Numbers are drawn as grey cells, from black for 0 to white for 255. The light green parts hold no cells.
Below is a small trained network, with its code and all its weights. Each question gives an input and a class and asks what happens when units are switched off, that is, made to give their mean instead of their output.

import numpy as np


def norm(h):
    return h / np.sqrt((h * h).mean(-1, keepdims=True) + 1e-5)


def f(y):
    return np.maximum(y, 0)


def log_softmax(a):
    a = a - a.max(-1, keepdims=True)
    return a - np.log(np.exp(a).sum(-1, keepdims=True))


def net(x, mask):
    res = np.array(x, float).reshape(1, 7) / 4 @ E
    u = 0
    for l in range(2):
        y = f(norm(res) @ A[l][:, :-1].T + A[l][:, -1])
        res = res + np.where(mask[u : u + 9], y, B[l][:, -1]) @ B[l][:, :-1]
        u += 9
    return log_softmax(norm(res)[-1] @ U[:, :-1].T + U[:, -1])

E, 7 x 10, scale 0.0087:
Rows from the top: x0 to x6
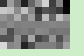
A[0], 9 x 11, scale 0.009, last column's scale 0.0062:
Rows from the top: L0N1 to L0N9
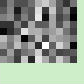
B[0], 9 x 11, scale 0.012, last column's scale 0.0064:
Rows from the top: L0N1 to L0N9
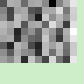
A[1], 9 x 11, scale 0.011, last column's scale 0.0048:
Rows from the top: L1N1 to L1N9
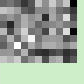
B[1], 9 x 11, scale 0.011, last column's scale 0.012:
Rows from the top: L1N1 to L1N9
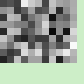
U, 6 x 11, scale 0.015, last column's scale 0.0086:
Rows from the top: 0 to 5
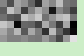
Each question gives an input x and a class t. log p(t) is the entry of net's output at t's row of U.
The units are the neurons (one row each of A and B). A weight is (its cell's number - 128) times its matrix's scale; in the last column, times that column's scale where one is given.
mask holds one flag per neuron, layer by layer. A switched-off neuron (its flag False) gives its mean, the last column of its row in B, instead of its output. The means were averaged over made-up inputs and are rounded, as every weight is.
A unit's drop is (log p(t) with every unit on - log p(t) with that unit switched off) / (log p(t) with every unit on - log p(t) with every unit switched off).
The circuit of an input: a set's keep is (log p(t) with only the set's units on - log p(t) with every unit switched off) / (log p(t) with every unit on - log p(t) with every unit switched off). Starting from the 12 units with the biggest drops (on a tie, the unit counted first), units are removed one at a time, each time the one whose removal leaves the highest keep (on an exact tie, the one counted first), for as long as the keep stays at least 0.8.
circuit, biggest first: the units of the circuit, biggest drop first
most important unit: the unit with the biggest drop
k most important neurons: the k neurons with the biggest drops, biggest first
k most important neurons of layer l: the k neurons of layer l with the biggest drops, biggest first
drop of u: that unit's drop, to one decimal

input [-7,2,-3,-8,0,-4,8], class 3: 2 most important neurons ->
[L0N6, L1N2]
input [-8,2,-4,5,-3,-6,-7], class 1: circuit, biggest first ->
[L1N5]
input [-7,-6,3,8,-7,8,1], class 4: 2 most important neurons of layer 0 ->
[L0N4, L0N1]
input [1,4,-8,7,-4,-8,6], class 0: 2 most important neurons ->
[L0N3, L0N8]
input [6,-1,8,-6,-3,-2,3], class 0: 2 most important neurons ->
[L0N7, L1N5]
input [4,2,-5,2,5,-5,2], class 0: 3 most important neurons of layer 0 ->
[L0N3, L0N8, L0N4]
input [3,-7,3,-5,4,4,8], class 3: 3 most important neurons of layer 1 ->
[L1N8, L1N2, L1N9]
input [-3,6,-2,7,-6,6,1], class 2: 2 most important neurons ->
[L1N8, L0N9]
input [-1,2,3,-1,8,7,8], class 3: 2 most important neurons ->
[L0N6, L0N9]
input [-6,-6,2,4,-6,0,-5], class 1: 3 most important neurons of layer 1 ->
[L1N3, L1N5, L1N8]
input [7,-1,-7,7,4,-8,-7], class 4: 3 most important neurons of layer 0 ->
[L0N9, L0N6, L0N7]
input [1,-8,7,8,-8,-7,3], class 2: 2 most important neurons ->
[L1N1, L0N3]
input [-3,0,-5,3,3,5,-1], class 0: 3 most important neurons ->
[L0N3, L0N2, L0N9]
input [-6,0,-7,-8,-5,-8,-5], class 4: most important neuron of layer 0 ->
[L0N9]
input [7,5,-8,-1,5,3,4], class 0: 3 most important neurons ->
[L0N8, L0N3, L1N5]
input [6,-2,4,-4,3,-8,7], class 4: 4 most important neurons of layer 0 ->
[L0N9, L0N5, L0N3, L0N8]
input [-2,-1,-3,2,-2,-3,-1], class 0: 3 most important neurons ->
[L0N3, L0N2, L0N4]
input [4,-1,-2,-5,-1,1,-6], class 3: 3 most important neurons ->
[L0N5, L1N5, L1N6]
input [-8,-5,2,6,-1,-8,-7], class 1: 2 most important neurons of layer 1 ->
[L1N3, L1N5]
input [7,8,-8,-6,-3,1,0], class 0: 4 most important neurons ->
[L0N8, L0N3, L1N5, L1N1]
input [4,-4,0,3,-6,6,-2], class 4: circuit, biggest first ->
[L0N4]
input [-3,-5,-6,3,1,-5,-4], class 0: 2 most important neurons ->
[L0N2, L0N3]
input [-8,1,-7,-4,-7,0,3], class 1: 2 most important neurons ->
[L1N5, L0N7]
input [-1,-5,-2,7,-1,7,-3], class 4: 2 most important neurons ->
[L0N4, L1N8]
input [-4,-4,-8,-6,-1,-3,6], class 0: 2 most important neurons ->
[L0N2, L0N3]
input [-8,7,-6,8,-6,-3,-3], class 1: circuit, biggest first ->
[L1N5, L1N3]
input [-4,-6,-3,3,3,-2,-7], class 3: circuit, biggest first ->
[L0N5]
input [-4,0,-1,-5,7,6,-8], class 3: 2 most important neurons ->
[L0N5, L0N9]
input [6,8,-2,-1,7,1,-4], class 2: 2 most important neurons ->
[L1N8, L1N5]
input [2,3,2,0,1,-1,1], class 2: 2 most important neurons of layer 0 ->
[L0N4, L0N9]
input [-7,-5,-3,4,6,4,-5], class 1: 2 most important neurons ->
[L1N5, L1N3]
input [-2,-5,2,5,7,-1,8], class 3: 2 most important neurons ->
[L0N6, L1N8]
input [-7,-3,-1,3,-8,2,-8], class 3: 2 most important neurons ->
[L0N5, L1N6]
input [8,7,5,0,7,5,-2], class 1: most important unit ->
L0N1
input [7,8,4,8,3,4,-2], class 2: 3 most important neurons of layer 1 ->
[L1N8, L1N5, L1N3]
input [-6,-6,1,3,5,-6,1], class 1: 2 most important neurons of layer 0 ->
[L0N4, L0N8]
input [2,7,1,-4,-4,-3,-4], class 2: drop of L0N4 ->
0.1
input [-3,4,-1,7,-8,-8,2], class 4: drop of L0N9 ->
0.1
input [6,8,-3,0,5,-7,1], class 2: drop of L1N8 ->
1.1
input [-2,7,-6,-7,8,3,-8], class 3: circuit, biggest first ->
[L1N6]
